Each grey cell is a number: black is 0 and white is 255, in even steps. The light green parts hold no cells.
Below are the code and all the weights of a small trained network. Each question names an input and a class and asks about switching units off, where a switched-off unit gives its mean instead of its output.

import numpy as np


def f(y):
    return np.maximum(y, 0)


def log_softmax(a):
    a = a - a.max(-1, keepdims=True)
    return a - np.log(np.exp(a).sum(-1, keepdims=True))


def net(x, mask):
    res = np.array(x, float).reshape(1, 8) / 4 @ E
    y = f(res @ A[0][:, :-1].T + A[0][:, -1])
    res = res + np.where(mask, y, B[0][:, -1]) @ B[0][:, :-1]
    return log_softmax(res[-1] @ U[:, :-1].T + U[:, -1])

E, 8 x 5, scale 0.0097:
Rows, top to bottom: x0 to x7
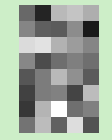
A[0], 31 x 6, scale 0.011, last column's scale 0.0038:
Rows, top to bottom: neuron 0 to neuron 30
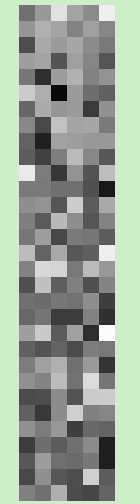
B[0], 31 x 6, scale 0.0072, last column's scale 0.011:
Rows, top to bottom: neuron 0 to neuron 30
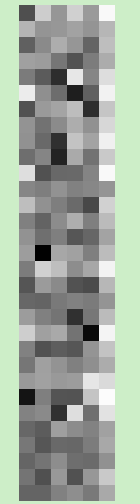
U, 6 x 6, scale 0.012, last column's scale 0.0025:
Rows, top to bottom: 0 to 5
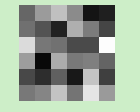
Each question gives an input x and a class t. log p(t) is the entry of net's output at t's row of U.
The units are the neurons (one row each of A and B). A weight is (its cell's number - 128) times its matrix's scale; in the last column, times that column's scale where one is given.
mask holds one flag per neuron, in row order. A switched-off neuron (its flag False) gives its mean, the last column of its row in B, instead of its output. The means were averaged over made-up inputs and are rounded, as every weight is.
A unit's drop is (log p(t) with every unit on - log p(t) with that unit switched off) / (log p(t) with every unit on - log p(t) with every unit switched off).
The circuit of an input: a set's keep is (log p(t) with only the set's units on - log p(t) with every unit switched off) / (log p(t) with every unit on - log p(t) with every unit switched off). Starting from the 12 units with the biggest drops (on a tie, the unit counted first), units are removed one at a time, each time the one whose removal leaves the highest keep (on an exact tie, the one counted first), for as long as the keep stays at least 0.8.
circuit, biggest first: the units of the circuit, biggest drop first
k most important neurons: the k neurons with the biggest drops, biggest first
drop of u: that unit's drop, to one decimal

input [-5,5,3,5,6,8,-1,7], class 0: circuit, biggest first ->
[neuron 6]
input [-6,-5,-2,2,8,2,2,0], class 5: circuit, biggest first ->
[neuron 20; neuron 16]
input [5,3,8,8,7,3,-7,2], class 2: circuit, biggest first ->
[neuron 24; neuron 12]
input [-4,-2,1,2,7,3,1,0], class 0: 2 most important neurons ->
[neuron 23; neuron 24]
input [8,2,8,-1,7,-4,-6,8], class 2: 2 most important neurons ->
[neuron 10; neuron 5]
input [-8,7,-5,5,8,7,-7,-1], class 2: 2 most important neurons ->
[neuron 24; neuron 5]
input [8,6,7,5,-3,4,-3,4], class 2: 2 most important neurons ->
[neuron 24; neuron 12]
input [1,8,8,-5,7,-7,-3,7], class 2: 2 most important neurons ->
[neuron 10; neuron 5]
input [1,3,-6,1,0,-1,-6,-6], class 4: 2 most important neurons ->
[neuron 19; neuron 21]
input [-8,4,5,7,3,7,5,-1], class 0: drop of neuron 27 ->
0.0
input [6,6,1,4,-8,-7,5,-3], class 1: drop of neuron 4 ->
0.1
